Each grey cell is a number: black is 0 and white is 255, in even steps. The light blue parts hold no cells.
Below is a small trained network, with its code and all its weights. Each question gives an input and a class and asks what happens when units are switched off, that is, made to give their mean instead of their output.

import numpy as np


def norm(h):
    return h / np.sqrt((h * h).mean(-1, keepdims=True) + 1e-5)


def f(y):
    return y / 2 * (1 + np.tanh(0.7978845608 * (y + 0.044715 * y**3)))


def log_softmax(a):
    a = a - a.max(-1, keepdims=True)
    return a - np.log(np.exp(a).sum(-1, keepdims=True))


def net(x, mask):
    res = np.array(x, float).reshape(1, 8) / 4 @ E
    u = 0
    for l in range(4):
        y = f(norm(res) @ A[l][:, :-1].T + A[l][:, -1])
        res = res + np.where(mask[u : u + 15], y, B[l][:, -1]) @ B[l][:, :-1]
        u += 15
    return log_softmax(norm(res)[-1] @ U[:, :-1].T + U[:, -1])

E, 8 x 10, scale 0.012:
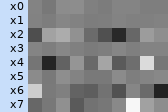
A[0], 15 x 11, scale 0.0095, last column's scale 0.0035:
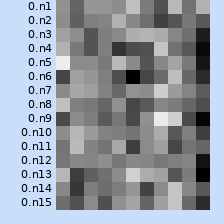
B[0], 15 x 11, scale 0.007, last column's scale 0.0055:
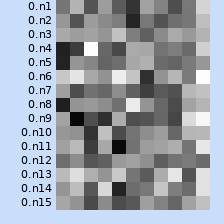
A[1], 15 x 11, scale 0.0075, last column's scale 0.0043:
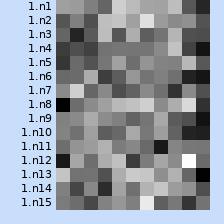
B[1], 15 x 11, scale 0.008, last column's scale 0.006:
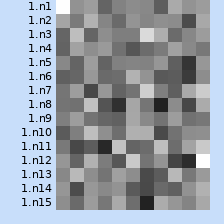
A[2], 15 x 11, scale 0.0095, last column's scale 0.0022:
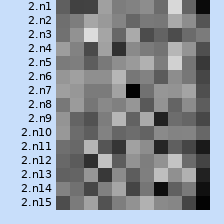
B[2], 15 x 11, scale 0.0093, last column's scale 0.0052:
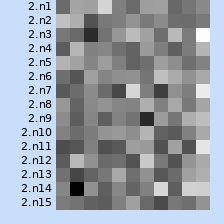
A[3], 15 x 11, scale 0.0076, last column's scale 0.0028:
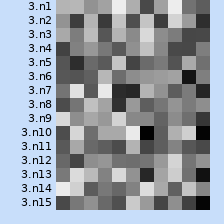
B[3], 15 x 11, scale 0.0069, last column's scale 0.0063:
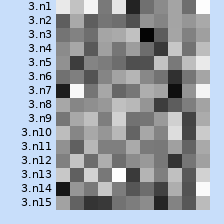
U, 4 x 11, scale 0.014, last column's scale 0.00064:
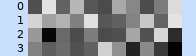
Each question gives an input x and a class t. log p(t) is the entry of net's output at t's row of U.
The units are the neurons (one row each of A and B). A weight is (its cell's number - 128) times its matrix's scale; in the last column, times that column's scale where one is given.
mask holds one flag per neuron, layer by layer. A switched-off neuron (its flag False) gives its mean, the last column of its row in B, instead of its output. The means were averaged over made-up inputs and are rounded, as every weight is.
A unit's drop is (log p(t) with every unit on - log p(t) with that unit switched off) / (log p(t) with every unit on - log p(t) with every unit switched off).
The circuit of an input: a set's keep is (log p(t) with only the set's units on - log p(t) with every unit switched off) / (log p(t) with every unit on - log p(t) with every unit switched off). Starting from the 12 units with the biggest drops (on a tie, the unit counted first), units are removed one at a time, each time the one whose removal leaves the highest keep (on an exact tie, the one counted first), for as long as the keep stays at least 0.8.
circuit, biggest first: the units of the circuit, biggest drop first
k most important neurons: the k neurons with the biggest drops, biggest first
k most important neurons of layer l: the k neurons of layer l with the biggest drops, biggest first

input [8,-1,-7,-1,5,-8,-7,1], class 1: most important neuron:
[0.n13]
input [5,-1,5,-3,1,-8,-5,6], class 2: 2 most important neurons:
[0.n9, 0.n13]
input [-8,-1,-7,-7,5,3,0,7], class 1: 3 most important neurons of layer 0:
[0.n13, 0.n3, 0.n2]
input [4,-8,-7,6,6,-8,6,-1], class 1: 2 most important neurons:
[0.n13, 0.n11]
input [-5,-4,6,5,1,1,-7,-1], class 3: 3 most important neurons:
[1.n8, 1.n12, 0.n13]
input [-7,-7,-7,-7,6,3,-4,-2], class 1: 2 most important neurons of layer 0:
[0.n13, 0.n11]
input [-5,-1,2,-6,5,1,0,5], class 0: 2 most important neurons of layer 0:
[0.n14, 0.n15]
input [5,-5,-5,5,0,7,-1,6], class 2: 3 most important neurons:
[0.n9, 0.n6, 0.n7]
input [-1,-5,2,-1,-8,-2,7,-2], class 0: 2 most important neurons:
[0.n10, 0.n11]
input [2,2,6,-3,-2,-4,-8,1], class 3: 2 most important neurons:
[1.n8, 1.n12]
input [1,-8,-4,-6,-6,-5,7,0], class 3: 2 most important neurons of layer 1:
[1.n10, 1.n6]
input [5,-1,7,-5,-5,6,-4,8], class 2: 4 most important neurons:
[0.n9, 0.n13, 2.n13, 0.n7]
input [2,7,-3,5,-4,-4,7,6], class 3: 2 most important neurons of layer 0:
[0.n4, 0.n8]
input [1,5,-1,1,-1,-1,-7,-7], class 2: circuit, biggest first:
[2.n14]
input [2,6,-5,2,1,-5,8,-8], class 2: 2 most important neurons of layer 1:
[1.n12, 1.n11]
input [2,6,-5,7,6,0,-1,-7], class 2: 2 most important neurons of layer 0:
[0.n2, 0.n11]
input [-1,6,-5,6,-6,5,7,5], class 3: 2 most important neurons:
[0.n4, 0.n14]
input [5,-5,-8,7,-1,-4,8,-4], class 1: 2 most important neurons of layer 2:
[2.n7, 2.n6]
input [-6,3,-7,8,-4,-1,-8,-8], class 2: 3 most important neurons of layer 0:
[0.n6, 0.n2, 0.n4]
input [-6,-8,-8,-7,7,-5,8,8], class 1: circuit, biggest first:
[0.n13]
